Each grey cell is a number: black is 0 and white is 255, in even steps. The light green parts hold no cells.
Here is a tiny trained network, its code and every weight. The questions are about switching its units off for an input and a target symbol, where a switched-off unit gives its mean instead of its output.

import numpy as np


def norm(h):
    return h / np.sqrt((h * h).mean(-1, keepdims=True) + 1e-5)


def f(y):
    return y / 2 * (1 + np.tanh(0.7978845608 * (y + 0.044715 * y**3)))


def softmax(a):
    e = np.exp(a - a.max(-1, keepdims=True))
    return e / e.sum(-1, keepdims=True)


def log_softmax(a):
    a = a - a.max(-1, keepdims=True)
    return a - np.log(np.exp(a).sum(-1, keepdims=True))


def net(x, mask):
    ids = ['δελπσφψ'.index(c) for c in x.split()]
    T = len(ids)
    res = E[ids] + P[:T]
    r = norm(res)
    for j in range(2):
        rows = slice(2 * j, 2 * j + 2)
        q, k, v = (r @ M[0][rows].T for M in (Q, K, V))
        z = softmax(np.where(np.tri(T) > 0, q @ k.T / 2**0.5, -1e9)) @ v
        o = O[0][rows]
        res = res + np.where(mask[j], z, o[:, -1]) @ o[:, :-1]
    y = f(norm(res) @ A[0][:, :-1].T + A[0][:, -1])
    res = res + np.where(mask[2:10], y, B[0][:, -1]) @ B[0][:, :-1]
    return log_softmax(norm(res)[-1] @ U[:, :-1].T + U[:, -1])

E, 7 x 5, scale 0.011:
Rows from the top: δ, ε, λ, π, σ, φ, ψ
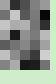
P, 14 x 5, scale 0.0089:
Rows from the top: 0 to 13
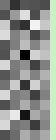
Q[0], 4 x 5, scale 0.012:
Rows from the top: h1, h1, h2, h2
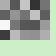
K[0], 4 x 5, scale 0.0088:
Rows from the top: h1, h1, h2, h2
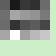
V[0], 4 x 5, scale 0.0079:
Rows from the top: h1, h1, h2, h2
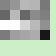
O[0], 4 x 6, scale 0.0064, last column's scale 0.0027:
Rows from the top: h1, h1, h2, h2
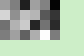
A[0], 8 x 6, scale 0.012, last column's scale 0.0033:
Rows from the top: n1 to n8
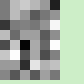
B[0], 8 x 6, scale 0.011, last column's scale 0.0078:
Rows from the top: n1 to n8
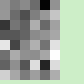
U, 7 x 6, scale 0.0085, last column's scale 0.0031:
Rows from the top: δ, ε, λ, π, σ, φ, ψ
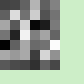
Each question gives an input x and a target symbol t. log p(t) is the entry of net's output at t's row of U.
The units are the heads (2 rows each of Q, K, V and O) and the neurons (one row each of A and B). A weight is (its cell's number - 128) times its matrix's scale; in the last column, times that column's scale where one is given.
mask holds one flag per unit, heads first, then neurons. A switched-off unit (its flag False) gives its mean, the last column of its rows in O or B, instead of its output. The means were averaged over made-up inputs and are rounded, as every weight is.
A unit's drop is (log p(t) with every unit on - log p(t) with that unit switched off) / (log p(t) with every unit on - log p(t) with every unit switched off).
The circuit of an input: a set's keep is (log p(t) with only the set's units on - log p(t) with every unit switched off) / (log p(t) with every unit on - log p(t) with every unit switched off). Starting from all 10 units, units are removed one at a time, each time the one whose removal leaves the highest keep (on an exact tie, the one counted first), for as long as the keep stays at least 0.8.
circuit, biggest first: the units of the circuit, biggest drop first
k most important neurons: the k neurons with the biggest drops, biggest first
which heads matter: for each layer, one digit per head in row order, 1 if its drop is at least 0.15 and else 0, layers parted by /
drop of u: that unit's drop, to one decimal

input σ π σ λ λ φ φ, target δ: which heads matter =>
01
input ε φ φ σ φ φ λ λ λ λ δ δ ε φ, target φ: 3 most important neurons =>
n7, n8, n5
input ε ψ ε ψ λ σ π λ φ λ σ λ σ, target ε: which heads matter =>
01
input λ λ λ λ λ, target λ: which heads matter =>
00
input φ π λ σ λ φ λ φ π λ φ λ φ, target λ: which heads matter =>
01
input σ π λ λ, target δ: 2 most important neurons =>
n4, n5
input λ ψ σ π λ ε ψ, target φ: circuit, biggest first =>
n7, h2
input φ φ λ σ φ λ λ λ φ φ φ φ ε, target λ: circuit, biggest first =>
h2, n7
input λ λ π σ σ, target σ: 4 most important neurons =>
n3, n7, n5, n6
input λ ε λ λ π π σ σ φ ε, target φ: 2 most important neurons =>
n7, n6
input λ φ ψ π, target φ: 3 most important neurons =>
n7, n5, n8
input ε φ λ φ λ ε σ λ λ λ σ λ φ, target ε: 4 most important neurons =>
n7, n5, n2, n4
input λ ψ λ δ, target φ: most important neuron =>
n7
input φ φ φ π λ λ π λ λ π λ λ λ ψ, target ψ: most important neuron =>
n6
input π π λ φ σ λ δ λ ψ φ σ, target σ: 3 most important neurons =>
n3, n7, n6
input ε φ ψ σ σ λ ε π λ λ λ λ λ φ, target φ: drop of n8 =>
0.2
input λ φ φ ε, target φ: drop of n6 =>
0.1
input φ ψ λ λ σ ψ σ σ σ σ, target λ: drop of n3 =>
0.0
